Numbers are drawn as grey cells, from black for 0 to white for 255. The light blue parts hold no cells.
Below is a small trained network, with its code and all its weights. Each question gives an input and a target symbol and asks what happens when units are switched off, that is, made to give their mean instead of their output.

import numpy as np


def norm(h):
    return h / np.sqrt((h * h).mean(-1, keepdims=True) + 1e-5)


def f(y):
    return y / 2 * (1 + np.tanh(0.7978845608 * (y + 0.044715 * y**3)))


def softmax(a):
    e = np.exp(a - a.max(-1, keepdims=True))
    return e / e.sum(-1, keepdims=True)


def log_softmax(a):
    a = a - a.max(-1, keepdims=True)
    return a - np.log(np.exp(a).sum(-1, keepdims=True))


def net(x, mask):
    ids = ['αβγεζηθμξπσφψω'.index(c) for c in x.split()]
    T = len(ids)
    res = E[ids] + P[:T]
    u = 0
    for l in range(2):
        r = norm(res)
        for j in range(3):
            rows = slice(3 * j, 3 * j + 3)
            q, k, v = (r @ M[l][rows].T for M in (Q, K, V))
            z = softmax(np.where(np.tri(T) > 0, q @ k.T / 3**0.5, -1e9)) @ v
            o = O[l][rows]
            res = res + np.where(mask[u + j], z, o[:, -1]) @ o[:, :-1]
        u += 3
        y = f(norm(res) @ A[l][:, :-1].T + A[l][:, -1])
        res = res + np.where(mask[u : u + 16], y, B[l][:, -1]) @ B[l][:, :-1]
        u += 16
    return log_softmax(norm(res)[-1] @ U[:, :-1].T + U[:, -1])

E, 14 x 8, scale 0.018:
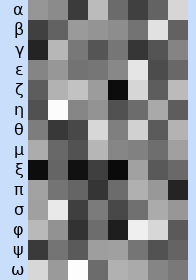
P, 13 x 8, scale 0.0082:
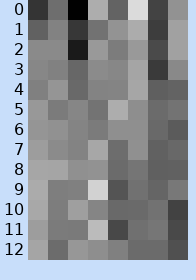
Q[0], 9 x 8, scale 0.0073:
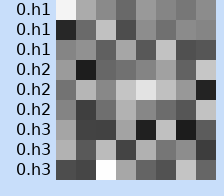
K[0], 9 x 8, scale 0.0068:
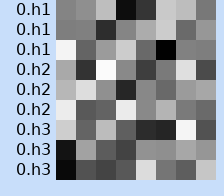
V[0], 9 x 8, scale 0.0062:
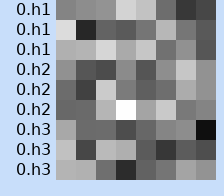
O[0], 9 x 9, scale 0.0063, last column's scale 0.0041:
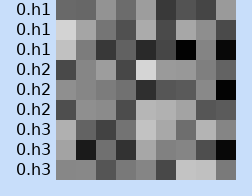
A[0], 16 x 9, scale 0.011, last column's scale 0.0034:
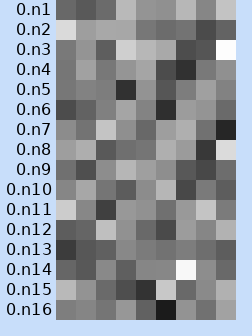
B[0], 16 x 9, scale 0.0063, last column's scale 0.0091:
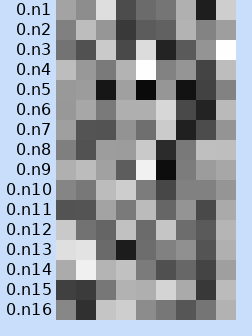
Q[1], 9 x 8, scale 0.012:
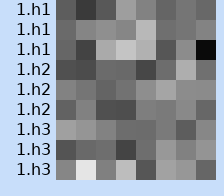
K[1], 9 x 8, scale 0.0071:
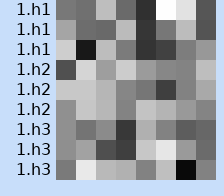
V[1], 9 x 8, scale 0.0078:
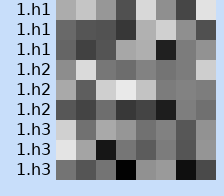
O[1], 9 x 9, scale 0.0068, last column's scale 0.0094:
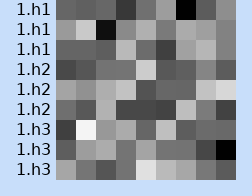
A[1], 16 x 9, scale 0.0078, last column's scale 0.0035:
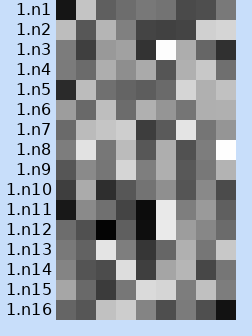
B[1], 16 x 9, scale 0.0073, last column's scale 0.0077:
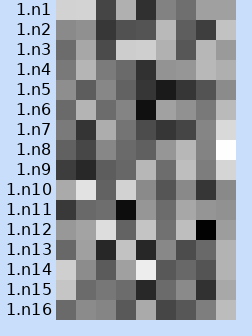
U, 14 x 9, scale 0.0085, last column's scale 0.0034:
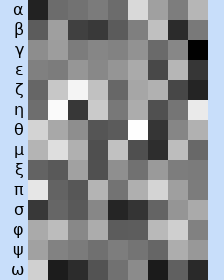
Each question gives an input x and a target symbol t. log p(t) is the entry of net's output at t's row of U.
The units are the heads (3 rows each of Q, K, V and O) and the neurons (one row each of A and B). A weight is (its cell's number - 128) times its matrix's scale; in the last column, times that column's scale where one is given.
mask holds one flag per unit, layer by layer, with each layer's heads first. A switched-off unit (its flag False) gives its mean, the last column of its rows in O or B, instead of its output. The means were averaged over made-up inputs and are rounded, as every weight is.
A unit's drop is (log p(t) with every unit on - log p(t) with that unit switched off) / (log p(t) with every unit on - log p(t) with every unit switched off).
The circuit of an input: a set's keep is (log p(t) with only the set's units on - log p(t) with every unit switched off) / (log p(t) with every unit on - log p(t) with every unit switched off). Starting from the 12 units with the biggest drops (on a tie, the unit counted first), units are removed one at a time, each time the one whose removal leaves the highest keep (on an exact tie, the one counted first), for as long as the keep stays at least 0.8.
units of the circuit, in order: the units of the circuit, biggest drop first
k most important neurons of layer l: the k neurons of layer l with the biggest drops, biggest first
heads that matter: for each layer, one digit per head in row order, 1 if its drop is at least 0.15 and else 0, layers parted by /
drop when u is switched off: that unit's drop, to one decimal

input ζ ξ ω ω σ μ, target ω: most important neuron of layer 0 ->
0.n15
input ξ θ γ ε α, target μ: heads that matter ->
110 / 100
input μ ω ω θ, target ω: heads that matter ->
100 / 000
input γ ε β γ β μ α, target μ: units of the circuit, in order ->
0.n3, 0.h2, 0.n15
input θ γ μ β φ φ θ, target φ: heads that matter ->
000 / 100
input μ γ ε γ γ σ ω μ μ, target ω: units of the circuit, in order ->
0.h1, 0.h3
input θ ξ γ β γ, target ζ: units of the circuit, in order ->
0.h3, 0.h1
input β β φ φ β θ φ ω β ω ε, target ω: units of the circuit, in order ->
0.h1, 0.h3
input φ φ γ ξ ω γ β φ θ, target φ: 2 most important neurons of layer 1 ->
1.n4, 1.n6
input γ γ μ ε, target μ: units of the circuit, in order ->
0.n3, 0.n9
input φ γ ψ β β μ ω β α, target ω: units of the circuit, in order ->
0.h3, 1.n2
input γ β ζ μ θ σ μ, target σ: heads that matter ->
001 / 001
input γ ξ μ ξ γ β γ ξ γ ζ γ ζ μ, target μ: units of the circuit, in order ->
0.n9, 0.n3
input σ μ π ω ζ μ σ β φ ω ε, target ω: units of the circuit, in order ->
0.h1
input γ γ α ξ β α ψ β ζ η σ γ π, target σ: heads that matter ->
000 / 101
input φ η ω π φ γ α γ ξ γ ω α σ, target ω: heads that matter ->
101 / 100
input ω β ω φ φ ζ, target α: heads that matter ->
000 / 000
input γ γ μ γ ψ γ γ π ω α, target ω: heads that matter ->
101 / 100
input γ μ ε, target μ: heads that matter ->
100 / 000
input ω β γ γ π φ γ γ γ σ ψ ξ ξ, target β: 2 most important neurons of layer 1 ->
1.n11, 1.n12
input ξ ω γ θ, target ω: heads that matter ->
100 / 100
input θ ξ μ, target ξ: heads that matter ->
000 / 010
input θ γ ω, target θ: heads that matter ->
000 / 100
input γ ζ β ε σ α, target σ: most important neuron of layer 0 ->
0.n13
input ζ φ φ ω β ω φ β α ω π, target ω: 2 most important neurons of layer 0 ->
0.n8, 0.n15
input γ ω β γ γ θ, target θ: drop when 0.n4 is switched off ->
0.2
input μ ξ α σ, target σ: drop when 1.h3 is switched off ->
0.0
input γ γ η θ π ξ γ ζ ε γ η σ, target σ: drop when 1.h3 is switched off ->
0.1
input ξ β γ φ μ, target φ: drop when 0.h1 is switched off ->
0.2
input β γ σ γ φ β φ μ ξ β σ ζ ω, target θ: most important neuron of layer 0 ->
0.n7
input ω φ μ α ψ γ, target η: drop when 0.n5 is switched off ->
0.2
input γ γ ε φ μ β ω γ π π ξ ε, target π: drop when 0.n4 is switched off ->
0.1
